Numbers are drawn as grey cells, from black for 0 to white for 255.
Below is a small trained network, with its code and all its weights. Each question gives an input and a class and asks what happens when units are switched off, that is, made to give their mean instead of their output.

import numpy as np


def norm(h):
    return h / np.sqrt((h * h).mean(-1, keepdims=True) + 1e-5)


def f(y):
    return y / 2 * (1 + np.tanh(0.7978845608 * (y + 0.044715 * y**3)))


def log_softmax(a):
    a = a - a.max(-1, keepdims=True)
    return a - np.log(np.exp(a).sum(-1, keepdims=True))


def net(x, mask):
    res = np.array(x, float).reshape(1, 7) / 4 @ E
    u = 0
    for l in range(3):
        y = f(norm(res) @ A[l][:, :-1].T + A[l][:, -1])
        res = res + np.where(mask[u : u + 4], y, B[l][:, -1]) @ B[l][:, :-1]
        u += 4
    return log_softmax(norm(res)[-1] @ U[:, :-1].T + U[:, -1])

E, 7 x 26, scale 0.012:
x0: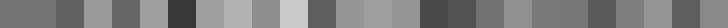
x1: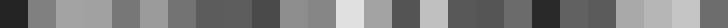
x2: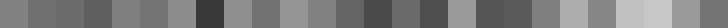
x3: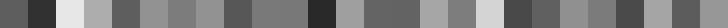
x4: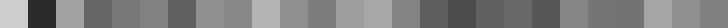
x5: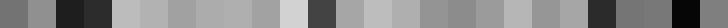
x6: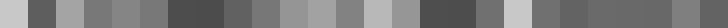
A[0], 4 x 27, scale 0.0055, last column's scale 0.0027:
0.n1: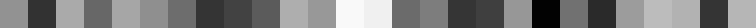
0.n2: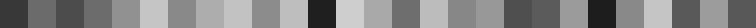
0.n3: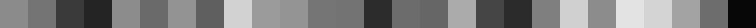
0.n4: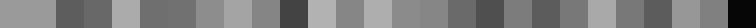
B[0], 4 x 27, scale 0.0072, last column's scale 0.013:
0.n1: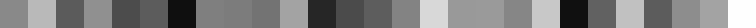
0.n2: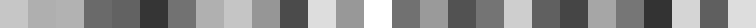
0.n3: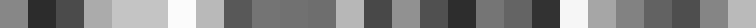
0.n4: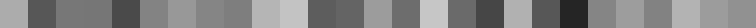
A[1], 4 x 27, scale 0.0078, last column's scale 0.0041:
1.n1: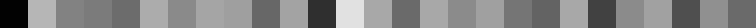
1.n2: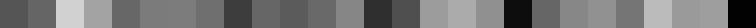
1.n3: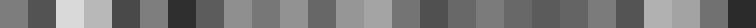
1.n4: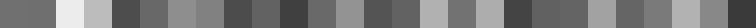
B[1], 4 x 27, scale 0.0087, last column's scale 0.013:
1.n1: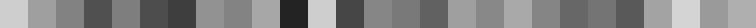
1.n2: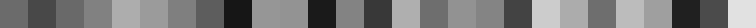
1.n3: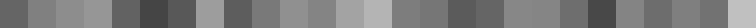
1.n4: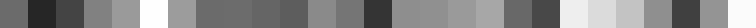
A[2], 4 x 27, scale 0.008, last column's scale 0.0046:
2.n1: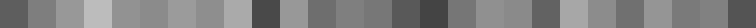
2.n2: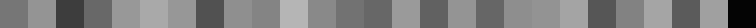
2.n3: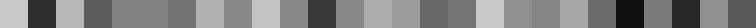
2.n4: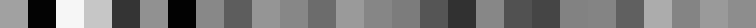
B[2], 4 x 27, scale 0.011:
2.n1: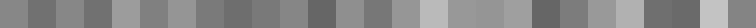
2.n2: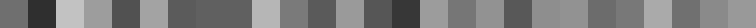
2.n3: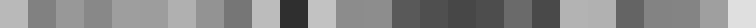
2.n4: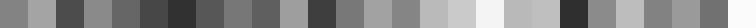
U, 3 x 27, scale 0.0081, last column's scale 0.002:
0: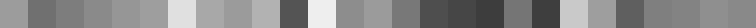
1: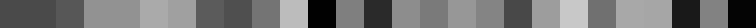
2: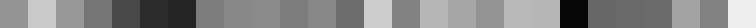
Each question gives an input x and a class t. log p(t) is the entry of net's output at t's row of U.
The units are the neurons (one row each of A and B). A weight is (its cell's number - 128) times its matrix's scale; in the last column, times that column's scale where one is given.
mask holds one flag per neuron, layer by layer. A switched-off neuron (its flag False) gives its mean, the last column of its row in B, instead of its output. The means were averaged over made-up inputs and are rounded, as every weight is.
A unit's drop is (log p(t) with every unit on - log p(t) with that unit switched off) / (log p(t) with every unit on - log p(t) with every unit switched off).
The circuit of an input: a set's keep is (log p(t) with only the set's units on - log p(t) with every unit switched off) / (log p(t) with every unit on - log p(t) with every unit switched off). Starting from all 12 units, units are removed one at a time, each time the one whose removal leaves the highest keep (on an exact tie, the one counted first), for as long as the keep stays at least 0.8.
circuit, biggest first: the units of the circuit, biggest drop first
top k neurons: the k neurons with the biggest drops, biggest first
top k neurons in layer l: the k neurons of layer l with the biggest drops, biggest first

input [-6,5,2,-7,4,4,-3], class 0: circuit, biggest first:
[2.n4]
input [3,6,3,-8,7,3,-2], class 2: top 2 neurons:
[0.n1; 1.n4]
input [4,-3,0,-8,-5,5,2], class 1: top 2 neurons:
[0.n2; 2.n2]
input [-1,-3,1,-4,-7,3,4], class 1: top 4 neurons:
[0.n2; 2.n2; 0.n1; 2.n4]
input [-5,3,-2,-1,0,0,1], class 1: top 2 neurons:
[0.n2; 2.n4]
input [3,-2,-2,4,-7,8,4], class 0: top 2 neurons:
[2.n3; 0.n1]
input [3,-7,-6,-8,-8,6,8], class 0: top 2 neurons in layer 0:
[0.n1; 0.n2]
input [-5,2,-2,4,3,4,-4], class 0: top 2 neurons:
[2.n4; 0.n1]
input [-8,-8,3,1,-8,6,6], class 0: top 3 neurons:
[0.n1; 2.n4; 1.n2]
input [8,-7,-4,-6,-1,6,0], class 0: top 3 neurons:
[0.n1; 2.n3; 2.n4]
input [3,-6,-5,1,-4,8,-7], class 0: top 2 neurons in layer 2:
[2.n3; 2.n4]
